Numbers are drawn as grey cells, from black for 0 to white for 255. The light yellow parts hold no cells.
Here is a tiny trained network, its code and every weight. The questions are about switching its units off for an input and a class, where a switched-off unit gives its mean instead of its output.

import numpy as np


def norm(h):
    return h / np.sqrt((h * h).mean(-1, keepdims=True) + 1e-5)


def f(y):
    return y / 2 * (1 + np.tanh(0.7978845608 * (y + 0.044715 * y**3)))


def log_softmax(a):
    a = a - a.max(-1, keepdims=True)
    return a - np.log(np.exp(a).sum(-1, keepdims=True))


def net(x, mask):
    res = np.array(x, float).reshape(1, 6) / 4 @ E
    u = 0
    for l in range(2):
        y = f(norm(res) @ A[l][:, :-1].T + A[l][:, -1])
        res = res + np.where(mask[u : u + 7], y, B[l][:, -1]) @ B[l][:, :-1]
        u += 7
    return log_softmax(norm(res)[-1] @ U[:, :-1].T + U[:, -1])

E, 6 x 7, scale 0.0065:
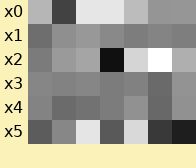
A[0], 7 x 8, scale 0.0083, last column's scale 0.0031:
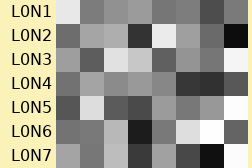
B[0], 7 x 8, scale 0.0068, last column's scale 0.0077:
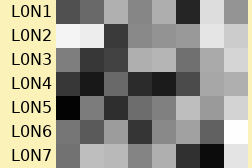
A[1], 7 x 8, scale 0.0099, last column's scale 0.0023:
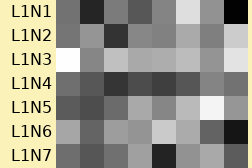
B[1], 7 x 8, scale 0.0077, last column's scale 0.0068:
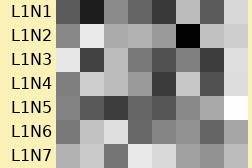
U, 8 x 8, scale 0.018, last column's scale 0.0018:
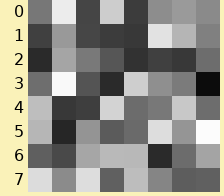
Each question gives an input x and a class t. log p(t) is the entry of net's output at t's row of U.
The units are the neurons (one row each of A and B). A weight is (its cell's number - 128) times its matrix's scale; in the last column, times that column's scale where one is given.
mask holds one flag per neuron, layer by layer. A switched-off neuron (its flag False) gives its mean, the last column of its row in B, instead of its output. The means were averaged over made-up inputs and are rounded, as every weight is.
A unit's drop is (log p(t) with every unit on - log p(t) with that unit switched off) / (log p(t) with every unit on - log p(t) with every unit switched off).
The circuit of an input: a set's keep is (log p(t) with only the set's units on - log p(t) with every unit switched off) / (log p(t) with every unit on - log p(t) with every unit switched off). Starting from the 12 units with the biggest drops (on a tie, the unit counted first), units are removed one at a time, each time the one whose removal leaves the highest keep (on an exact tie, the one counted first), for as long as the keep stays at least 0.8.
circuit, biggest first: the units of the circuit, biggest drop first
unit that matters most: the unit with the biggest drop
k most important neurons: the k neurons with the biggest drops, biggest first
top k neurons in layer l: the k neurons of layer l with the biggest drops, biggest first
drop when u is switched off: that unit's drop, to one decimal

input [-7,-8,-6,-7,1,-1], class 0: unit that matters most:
L0N7
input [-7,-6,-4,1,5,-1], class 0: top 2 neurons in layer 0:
(L0N7, L0N6)
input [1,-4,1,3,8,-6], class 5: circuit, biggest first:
(L1N1, L0N2)
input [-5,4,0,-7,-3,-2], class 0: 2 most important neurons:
(L1N2, L0N6)
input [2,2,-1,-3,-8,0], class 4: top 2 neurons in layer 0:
(L0N3, L0N7)
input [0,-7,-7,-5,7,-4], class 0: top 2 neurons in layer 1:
(L1N4, L1N3)
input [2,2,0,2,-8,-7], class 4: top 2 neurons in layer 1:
(L1N7, L1N2)
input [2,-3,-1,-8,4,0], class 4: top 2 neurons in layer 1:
(L1N5, L1N2)
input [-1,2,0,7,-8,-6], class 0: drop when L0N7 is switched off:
-0.1
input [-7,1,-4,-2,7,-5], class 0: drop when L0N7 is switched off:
0.0
